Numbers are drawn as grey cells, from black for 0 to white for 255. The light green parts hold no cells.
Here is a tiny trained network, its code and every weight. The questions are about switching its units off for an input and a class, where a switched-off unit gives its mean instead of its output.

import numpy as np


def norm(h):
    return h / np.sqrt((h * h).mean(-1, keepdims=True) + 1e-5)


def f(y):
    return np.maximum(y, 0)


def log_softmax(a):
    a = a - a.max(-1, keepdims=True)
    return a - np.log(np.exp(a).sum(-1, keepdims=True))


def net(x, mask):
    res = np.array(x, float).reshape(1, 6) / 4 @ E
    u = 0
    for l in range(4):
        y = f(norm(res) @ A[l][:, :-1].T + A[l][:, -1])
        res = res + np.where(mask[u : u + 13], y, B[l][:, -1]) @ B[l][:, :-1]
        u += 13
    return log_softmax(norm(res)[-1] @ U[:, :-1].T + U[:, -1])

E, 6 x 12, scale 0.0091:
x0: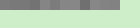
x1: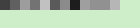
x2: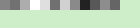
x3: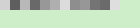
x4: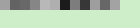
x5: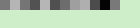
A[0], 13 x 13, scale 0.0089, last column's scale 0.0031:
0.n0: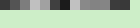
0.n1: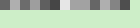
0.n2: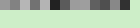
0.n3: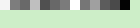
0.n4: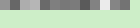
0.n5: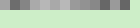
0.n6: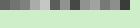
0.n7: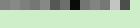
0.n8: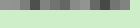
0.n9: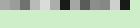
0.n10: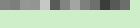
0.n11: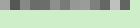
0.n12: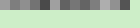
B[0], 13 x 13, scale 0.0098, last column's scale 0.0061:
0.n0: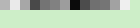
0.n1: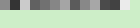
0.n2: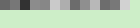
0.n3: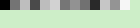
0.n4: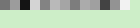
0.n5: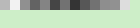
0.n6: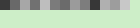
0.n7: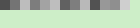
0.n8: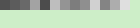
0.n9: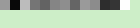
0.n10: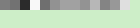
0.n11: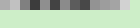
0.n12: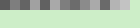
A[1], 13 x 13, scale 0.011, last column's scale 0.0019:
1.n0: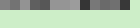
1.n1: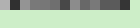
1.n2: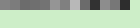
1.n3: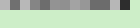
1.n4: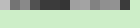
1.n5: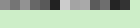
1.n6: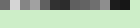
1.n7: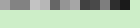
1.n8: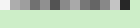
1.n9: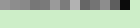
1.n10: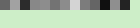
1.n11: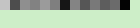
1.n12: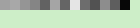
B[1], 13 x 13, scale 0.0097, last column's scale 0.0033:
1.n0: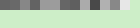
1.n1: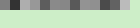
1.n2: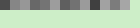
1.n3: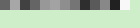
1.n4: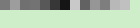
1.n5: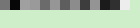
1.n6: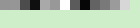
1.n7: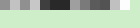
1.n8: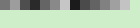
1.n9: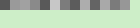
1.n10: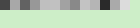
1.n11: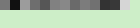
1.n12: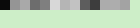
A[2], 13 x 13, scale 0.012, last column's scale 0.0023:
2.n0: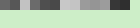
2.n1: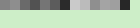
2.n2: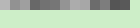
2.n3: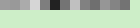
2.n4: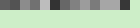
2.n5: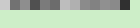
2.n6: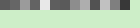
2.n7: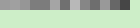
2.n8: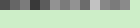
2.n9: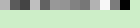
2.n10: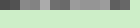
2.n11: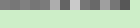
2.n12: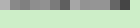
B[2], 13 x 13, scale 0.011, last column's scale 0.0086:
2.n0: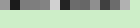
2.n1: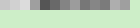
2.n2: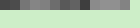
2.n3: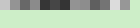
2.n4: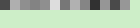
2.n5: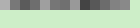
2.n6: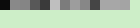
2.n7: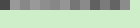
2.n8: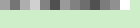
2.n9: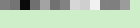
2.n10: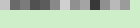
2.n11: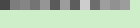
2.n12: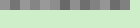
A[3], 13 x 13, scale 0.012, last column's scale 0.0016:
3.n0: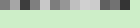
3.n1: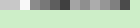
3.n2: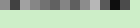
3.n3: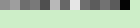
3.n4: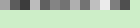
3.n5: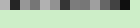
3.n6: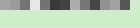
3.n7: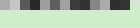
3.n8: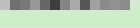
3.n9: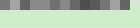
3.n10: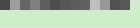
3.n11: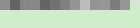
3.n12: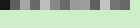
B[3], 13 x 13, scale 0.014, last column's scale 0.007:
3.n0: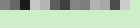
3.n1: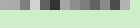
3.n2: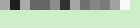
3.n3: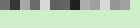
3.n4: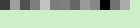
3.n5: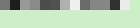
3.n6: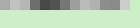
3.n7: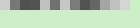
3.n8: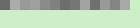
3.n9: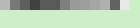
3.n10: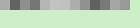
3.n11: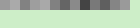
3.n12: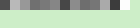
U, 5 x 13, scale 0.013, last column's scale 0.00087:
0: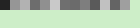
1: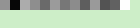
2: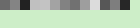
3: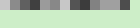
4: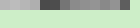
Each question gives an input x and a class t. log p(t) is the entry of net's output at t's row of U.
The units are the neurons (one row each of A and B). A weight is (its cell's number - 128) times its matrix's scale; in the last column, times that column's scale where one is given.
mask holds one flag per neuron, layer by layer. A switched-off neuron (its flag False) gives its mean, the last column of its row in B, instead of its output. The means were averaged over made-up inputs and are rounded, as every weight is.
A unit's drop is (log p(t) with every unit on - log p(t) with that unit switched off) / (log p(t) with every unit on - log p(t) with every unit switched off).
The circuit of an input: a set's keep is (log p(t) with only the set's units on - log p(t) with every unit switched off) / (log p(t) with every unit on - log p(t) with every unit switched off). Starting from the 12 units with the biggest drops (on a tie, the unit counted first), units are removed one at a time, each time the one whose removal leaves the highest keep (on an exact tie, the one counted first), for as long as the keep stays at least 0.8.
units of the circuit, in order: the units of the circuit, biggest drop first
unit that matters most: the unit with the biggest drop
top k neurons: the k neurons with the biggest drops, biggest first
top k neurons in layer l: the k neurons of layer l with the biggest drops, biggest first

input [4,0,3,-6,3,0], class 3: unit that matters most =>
0.n0
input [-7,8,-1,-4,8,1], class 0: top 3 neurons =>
(0.n7, 0.n6, 2.n6)
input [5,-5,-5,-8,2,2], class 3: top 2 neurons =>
(1.n6, 0.n0)
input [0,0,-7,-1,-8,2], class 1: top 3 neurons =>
(1.n5, 0.n1, 2.n0)
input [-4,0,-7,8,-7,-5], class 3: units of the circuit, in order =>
(0.n11, 1.n3)
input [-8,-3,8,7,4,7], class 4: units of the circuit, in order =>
(1.n7, 3.n6)
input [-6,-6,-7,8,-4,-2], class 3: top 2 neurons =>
(0.n11, 1.n8)
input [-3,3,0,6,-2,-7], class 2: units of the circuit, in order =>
(0.n4, 2.n9)
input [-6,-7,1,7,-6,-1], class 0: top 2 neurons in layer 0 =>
(0.n3, 0.n0)
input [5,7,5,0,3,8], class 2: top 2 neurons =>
(0.n10, 0.n2)
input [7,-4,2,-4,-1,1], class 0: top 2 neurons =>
(0.n3, 0.n5)
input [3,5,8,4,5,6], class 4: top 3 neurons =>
(1.n7, 0.n5, 0.n4)
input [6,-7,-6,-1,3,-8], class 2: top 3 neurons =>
(0.n12, 2.n9, 0.n4)
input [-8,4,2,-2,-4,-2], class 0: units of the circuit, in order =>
(0.n6)
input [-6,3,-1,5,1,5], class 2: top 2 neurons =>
(0.n2, 0.n0)
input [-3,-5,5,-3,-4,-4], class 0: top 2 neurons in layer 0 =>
(0.n3, 0.n9)
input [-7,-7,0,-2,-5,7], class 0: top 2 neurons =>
(0.n3, 0.n4)
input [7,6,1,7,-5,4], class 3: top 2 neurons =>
(0.n5, 0.n3)
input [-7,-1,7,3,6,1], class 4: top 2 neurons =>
(1.n7, 0.n5)
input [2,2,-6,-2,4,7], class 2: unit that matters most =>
0.n2
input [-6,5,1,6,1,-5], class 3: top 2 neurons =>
(0.n5, 0.n3)
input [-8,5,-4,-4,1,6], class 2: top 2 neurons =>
(0.n3, 0.n2)
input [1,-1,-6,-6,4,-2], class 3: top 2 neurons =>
(1.n6, 0.n0)
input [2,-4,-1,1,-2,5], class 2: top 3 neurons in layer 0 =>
(0.n10, 0.n2, 0.n8)
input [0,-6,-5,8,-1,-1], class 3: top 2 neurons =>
(0.n11, 1.n8)
